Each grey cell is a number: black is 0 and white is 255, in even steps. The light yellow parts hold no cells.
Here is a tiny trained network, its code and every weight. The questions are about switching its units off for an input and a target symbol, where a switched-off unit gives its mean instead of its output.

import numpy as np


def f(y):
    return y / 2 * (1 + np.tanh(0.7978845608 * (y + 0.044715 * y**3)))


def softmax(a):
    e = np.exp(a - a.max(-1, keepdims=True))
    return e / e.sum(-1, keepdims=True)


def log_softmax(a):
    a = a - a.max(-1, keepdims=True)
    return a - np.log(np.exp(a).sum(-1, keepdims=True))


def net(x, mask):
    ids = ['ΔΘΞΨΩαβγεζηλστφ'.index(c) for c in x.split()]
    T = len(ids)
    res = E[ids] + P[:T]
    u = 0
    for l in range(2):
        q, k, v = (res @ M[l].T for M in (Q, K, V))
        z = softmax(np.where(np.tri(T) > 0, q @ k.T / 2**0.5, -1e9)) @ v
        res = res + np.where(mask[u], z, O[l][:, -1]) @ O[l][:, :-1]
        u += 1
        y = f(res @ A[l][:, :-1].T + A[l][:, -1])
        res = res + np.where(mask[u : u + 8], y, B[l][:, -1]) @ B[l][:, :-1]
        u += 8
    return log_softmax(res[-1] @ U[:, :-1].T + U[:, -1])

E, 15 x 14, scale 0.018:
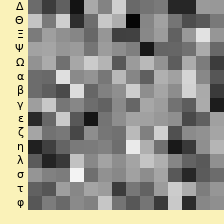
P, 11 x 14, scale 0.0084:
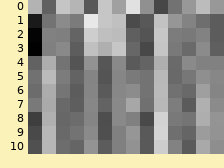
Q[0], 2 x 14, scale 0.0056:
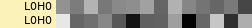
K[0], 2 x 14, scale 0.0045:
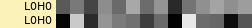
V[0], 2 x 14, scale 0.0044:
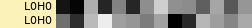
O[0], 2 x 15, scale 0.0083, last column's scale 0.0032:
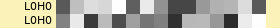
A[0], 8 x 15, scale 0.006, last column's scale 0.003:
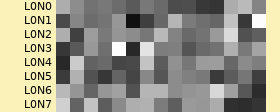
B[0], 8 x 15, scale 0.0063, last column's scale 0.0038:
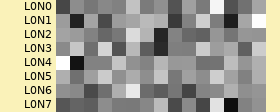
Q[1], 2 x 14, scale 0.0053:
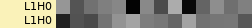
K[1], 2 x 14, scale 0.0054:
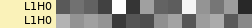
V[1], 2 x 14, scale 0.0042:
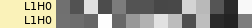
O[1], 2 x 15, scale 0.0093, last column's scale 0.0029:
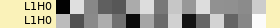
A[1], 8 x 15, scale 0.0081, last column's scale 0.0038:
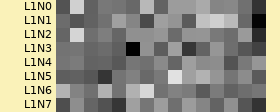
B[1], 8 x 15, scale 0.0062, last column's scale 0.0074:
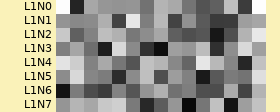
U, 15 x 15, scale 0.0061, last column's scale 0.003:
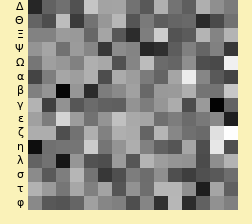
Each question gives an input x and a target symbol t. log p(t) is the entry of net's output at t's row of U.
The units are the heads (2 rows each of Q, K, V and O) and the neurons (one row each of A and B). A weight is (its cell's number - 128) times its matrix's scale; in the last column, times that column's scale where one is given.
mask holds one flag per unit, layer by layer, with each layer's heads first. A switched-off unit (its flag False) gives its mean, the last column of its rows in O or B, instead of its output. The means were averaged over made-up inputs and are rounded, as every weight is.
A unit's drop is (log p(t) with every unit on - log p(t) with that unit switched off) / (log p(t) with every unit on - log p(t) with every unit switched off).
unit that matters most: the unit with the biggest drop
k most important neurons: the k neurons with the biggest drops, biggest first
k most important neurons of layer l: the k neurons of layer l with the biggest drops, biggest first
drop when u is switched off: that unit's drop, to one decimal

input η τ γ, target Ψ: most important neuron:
[L0N3]
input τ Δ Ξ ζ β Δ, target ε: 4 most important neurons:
[L1N0, L0N3, L0N0, L1N2]
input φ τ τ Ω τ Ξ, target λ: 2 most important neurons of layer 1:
[L1N0, L1N2]
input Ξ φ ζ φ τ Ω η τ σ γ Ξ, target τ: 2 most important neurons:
[L0N1, L1N7]
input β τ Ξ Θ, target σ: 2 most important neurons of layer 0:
[L0N6, L0N1]
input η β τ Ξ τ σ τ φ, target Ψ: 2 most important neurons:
[L0N3, L0N1]
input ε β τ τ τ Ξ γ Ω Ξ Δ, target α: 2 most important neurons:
[L0N3, L0N0]
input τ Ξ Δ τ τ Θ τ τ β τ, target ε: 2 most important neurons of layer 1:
[L1N0, L1N5]
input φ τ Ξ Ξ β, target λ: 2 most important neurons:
[L1N3, L1N0]
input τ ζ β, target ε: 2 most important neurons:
[L1N0, L1N2]
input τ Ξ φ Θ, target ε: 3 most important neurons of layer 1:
[L1N0, L1N2, L1N4]
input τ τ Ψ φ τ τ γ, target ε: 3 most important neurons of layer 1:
[L1N0, L1N2, L1N3]
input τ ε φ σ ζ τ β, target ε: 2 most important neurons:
[L1N0, L1N1]
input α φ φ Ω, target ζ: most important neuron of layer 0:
[L0N6]
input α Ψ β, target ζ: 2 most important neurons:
[L1N1, L0N6]
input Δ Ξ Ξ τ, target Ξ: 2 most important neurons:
[L0N3, L0N1]
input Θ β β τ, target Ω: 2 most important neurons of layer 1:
[L1N7, L1N5]
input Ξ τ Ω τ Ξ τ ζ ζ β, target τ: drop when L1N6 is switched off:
0.1
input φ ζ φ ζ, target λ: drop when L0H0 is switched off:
0.3
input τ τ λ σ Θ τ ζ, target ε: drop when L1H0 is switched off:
1.1
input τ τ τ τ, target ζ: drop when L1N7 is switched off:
0.1
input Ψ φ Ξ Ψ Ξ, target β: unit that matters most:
L0H0
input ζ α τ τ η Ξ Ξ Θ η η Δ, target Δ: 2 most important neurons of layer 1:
[L1N6, L1N4]
